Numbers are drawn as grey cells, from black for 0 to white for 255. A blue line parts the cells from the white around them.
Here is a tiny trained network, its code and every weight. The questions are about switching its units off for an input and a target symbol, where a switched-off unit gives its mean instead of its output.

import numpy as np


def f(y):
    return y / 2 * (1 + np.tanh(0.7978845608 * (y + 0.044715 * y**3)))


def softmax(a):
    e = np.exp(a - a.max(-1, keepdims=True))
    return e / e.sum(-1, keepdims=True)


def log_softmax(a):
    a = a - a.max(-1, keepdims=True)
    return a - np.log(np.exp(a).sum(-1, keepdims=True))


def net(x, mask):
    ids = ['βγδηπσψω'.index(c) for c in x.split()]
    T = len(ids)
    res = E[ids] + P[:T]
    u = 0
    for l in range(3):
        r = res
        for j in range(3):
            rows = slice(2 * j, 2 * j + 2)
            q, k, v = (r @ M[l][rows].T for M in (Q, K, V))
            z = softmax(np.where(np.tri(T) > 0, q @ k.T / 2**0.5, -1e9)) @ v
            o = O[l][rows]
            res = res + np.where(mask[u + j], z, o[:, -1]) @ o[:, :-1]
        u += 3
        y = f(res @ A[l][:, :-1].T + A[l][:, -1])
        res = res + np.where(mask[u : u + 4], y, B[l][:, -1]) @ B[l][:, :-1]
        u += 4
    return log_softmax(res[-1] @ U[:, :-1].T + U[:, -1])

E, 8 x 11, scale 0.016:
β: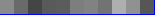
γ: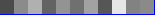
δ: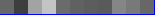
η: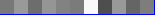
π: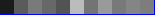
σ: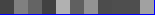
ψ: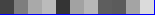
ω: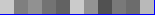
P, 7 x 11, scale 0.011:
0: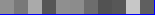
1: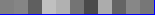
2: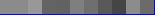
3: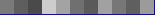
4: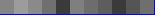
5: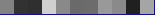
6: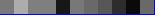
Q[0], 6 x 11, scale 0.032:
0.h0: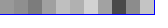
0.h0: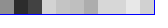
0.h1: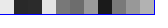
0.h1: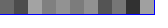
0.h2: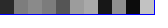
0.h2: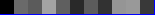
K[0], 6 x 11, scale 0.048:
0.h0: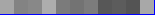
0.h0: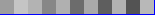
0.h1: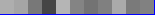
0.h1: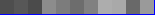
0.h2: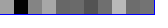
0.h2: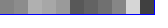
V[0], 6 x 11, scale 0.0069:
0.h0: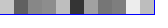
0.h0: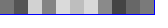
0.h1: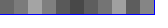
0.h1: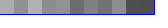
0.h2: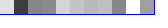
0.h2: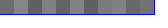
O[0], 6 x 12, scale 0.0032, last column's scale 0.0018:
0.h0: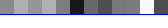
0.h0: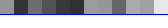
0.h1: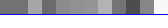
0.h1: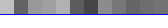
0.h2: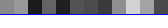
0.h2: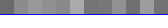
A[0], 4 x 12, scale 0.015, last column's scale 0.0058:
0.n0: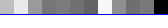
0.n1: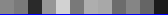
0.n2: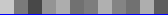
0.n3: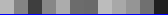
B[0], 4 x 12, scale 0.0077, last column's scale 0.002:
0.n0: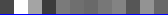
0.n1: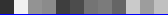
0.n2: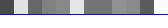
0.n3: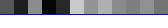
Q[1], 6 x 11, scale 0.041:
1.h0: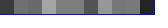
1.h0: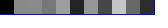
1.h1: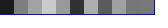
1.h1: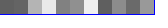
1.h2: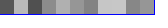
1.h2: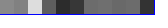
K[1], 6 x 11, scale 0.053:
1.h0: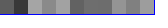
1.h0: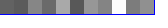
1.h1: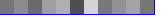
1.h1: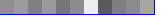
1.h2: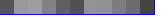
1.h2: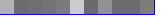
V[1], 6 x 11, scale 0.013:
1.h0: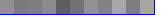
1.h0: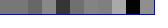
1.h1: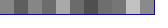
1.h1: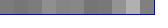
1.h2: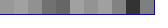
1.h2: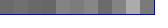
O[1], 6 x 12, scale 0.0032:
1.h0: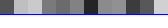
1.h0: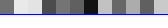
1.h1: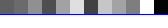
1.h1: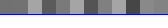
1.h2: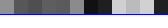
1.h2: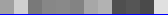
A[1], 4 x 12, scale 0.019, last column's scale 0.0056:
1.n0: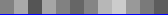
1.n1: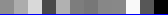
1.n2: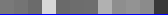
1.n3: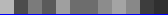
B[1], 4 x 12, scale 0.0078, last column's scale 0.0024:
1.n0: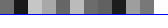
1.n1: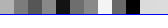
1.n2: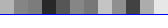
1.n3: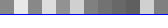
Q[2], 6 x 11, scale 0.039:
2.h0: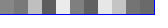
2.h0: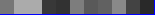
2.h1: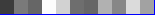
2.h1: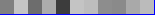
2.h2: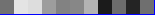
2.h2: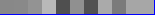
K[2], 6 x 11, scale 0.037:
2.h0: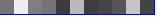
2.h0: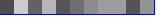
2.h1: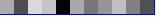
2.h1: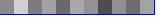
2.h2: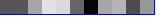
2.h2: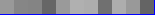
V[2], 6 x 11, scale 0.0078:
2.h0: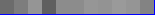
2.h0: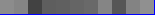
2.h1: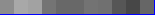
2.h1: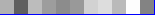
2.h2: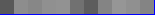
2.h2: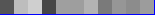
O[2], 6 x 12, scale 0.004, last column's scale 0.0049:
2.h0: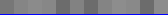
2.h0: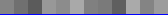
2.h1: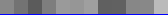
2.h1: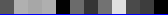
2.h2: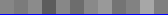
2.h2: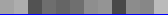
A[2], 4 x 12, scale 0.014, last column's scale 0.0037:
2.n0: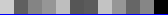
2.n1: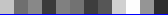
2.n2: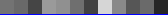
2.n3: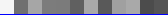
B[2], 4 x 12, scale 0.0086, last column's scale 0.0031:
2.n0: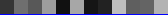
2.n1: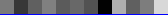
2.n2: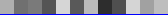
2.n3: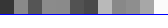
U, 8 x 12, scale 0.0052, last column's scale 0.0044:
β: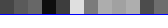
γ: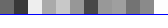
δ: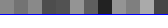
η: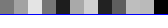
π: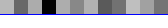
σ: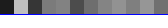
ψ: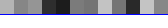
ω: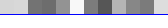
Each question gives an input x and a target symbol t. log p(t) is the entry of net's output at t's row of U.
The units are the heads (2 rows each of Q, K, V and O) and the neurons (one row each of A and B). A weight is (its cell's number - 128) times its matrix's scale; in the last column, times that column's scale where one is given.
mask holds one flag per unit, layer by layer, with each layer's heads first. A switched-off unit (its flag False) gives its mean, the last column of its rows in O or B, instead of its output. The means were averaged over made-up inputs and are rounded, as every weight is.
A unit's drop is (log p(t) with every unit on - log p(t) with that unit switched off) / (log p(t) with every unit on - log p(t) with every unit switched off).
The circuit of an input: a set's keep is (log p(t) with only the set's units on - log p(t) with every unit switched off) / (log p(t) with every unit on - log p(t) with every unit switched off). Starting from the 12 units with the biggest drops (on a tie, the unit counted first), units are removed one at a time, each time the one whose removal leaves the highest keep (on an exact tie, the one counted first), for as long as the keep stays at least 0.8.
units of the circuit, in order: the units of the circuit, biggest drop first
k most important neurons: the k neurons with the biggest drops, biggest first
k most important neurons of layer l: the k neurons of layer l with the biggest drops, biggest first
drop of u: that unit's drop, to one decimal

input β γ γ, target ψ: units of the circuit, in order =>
(1.n1)
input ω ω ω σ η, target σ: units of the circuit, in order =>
(2.n3, 1.h1)
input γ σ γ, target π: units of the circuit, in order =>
(2.h1, 2.n0)
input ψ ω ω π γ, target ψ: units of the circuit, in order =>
(1.n1, 1.h0)
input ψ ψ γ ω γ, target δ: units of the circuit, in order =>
(1.h2, 2.n1, 0.n2)
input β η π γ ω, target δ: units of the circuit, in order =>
(1.h2, 2.n1)
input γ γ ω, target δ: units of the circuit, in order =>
(2.n1, 1.h2, 1.n1)
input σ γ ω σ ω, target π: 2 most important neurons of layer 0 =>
(0.n1, 0.n2)
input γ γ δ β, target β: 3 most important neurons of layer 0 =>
(0.n3, 0.n2, 0.n1)
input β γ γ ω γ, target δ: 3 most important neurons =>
(2.n1, 0.n2, 1.n1)
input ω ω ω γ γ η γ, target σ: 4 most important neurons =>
(2.n3, 0.n2, 1.n1, 1.n0)
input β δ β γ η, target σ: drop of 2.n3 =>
0.7
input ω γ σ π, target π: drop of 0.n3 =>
0.0
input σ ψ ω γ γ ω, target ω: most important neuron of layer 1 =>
(1.n0)
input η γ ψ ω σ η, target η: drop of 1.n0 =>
0.6
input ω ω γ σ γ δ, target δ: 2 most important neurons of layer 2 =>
(2.n0, 2.n2)
